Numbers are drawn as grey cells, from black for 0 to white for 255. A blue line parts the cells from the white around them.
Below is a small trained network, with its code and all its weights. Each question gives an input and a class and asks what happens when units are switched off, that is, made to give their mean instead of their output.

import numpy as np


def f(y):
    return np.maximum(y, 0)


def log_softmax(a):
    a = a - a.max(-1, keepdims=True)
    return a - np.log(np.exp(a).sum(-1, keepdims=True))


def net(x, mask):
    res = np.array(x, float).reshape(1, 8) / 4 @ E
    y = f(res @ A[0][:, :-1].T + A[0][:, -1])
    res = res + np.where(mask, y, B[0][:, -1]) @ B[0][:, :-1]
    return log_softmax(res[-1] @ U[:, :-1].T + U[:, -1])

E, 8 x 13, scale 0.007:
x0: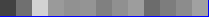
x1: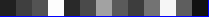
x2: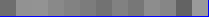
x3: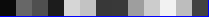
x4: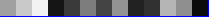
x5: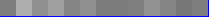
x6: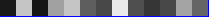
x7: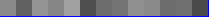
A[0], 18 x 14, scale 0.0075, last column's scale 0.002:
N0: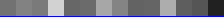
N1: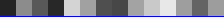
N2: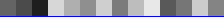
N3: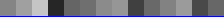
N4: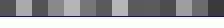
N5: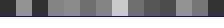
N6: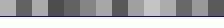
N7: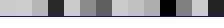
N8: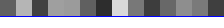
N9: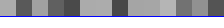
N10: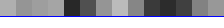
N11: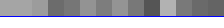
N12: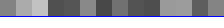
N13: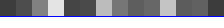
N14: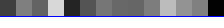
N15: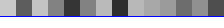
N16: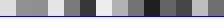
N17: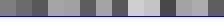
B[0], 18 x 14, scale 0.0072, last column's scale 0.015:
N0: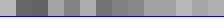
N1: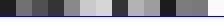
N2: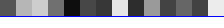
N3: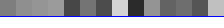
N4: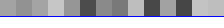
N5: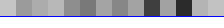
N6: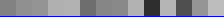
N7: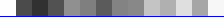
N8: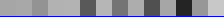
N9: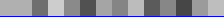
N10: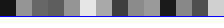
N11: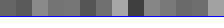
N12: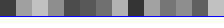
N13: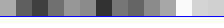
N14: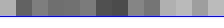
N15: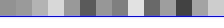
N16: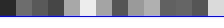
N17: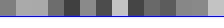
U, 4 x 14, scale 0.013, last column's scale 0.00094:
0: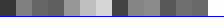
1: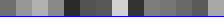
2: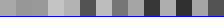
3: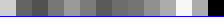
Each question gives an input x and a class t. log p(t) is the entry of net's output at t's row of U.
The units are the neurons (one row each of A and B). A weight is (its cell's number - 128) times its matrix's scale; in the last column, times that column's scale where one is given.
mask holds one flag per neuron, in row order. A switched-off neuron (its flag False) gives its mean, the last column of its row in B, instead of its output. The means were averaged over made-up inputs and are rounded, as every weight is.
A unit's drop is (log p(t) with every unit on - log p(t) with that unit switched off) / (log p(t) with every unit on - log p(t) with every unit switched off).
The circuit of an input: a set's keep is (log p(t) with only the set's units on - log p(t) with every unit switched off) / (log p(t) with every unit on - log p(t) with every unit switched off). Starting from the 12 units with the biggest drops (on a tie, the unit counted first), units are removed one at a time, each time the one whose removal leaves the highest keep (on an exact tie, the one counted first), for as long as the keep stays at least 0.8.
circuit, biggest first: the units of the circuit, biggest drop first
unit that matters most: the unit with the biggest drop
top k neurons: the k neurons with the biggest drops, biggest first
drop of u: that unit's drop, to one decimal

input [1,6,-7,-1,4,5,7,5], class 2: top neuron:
[N8]
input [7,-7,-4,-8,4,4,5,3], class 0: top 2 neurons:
[N10 N16]
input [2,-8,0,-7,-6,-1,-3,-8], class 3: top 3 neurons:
[N7 N1 N17]
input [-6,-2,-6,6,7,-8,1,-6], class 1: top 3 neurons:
[N3 N12 N16]
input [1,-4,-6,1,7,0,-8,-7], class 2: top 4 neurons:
[N2 N15 N9 N6]
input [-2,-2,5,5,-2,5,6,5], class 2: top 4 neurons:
[N4 N10 N16 N8]
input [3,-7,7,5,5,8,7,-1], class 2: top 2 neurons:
[N8 N4]
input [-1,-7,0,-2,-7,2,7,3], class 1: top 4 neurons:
[N2 N17 N15 N13]
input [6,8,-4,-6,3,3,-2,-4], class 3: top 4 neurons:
[N13 N1 N14 N0]
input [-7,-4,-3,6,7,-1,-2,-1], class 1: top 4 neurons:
[N3 N12 N16 N10]
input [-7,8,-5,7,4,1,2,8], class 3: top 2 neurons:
[N13 N14]
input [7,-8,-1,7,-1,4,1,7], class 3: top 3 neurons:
[N7 N10 N16]
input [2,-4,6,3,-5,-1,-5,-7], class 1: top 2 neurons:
[N2 N17]
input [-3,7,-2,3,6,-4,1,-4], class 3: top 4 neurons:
[N2 N13 N14 N0]
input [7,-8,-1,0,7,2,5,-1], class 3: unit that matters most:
N7
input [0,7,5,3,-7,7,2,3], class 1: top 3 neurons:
[N2 N7 N17]
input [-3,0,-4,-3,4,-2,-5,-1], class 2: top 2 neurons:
[N2 N15]
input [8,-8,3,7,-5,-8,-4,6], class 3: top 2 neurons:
[N7 N10]
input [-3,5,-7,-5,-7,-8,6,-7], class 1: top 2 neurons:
[N2 N1]
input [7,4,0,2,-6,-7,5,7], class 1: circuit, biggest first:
[N2]
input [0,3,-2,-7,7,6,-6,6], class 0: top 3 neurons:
[N10 N16 N2]
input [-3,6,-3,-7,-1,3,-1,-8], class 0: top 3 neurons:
[N16 N10 N7]
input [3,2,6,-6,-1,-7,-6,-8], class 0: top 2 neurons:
[N16 N10]
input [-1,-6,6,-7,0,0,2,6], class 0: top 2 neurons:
[N10 N16]
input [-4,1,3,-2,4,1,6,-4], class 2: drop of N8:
0.2
